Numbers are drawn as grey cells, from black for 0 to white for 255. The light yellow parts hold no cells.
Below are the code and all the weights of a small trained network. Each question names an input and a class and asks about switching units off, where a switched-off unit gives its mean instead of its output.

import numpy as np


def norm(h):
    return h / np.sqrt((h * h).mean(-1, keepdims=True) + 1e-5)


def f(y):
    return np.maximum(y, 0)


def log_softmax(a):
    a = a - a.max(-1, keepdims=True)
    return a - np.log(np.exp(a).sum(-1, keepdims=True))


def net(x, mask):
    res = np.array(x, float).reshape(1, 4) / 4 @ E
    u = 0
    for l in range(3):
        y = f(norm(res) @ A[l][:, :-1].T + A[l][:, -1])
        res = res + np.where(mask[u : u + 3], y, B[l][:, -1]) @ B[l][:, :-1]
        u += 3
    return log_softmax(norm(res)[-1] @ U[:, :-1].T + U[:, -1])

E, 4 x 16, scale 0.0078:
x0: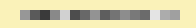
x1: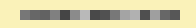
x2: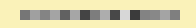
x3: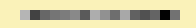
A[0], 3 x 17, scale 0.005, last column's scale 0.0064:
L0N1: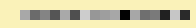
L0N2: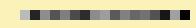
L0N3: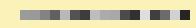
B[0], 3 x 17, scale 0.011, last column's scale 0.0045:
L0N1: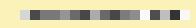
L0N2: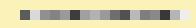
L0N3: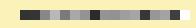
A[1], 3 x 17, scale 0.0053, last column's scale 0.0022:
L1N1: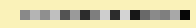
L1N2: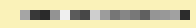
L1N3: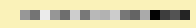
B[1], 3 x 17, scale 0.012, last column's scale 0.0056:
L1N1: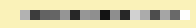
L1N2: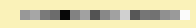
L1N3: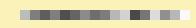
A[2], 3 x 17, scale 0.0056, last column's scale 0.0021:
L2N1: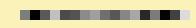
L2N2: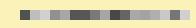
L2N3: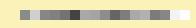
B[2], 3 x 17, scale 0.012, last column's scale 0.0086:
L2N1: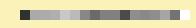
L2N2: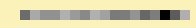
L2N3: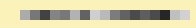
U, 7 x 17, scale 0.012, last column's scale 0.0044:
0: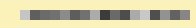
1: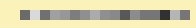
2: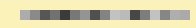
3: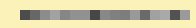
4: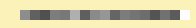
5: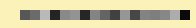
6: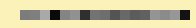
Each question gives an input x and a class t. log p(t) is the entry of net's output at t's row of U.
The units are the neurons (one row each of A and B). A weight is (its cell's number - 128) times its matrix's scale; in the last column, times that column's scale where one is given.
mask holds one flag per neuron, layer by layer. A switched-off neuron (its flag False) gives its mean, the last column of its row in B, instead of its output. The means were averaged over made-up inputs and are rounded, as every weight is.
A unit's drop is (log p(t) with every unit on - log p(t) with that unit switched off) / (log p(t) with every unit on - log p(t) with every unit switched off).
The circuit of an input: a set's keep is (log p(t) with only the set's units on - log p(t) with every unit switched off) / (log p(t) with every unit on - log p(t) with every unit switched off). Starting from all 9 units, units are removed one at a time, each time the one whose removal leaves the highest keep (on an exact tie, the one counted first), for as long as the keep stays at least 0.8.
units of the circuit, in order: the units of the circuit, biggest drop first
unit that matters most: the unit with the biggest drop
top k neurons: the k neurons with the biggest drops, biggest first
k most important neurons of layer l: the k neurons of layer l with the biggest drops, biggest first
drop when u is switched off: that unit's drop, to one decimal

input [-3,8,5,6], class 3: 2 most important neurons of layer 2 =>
L2N1; L2N3
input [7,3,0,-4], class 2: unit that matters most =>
L0N2
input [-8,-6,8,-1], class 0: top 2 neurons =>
L1N1; L1N2
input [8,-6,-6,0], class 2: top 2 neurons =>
L1N2; L1N1
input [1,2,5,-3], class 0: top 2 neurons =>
L1N1; L0N3
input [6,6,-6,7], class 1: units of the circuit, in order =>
L0N3; L2N1
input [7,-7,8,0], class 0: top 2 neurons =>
L1N1; L1N3
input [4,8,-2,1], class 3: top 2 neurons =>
L0N2; L2N3
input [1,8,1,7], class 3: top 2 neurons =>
L2N1; L2N3
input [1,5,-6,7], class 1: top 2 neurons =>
L0N2; L1N1
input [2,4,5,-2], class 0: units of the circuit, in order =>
L0N3; L1N1
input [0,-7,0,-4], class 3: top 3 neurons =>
L0N3; L2N3; L0N2
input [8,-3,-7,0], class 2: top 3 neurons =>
L1N2; L1N1; L2N1
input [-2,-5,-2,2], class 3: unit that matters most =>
L0N3
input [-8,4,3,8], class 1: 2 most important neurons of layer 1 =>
L1N2; L1N1
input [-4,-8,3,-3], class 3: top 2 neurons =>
L0N3; L2N3
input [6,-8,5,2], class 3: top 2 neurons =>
L0N3; L1N3
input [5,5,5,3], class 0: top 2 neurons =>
L1N1; L0N3
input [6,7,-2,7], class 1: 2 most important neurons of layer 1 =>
L1N3; L1N2
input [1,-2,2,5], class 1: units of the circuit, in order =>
L0N2
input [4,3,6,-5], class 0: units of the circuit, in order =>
L1N1; L0N3
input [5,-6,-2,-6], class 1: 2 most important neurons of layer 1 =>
L1N3; L1N1
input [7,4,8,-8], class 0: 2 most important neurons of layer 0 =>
L0N2; L0N3
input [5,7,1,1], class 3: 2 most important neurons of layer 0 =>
L0N1; L0N2
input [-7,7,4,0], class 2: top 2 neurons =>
L1N3; L0N3
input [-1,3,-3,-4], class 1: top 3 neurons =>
L1N1; L0N3; L1N3
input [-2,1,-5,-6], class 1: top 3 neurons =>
L1N1; L2N2; L0N3
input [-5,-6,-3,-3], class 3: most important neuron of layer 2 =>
L2N3
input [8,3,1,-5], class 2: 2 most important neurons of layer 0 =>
L0N2; L0N3
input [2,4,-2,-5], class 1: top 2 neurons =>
L0N3; L1N3
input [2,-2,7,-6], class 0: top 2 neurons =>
L1N1; L0N2
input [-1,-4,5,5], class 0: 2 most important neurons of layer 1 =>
L1N1; L1N2
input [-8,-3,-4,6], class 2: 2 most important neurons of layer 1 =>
L1N3; L1N1
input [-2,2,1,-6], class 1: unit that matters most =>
L0N3
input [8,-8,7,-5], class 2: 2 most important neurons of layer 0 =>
L0N2; L0N1
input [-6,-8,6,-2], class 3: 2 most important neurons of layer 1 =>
L1N2; L1N1
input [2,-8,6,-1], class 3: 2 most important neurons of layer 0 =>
L0N3; L0N1
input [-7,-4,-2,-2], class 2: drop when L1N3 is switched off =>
0.6
